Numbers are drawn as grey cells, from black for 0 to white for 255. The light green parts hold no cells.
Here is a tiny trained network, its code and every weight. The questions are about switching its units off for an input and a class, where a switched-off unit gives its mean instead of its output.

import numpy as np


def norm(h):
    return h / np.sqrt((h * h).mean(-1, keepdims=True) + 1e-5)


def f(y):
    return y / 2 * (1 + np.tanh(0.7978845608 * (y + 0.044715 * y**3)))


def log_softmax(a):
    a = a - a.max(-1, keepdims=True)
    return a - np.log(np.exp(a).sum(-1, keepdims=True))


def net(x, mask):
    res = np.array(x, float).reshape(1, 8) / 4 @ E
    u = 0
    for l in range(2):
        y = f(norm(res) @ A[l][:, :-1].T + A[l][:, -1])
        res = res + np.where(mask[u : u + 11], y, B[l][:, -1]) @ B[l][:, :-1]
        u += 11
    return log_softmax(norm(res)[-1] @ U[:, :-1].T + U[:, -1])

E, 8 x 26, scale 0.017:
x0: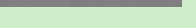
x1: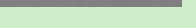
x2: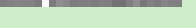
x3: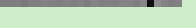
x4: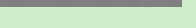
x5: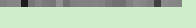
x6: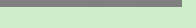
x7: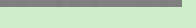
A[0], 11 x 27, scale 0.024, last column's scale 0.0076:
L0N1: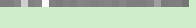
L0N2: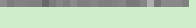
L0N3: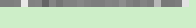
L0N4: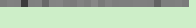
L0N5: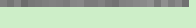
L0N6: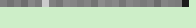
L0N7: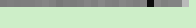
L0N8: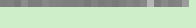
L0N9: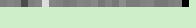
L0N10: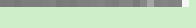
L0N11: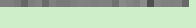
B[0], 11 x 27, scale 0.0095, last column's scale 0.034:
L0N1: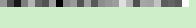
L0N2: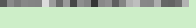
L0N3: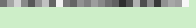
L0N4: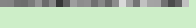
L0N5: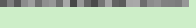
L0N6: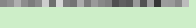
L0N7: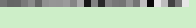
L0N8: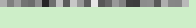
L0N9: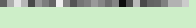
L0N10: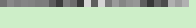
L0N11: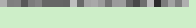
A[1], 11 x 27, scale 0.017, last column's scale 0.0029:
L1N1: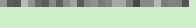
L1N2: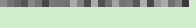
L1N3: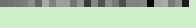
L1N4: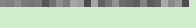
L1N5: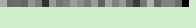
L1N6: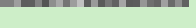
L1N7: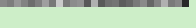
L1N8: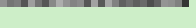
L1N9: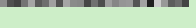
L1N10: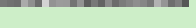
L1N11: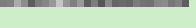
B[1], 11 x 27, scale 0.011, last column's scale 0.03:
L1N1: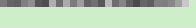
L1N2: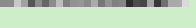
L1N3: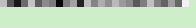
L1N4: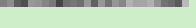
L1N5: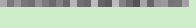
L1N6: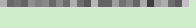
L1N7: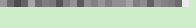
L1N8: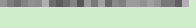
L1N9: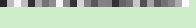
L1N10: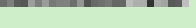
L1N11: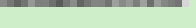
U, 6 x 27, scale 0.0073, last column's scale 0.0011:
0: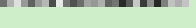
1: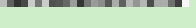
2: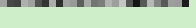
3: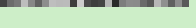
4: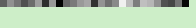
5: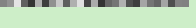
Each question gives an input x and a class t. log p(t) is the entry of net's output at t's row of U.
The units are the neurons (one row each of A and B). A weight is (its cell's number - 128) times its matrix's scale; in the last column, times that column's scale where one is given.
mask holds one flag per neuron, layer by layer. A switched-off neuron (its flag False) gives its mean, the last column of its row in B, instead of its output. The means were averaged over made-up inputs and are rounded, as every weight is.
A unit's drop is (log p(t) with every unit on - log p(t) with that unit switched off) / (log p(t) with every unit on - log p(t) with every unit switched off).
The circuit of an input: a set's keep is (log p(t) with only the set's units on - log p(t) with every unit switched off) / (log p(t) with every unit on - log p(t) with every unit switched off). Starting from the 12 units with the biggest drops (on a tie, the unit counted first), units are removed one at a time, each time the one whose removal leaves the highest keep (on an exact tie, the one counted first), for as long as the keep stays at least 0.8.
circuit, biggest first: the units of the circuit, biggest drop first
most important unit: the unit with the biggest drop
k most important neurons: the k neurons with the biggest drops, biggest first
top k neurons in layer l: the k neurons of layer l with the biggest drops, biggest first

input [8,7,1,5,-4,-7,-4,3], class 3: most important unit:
L0N1
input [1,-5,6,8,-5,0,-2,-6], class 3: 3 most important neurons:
(L0N1, L0N3, L1N9)
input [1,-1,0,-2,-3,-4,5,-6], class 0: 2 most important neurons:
(L0N7, L0N3)
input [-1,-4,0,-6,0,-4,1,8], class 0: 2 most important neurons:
(L0N3, L0N7)
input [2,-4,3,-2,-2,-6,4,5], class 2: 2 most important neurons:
(L0N1, L0N7)
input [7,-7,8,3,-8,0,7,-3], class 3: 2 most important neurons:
(L0N1, L0N3)
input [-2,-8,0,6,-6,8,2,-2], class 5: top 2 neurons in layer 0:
(L0N4, L0N3)
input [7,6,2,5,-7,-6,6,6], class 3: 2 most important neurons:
(L0N1, L1N9)
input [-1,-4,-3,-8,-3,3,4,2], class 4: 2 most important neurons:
(L0N7, L0N3)
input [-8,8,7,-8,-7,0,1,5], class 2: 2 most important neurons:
(L0N1, L0N3)
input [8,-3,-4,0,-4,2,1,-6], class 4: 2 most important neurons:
(L0N7, L0N8)
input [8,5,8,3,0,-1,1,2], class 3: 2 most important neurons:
(L0N1, L0N3)
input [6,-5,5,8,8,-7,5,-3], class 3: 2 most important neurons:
(L0N1, L1N9)
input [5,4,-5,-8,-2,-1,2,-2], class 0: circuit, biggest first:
(L0N1)
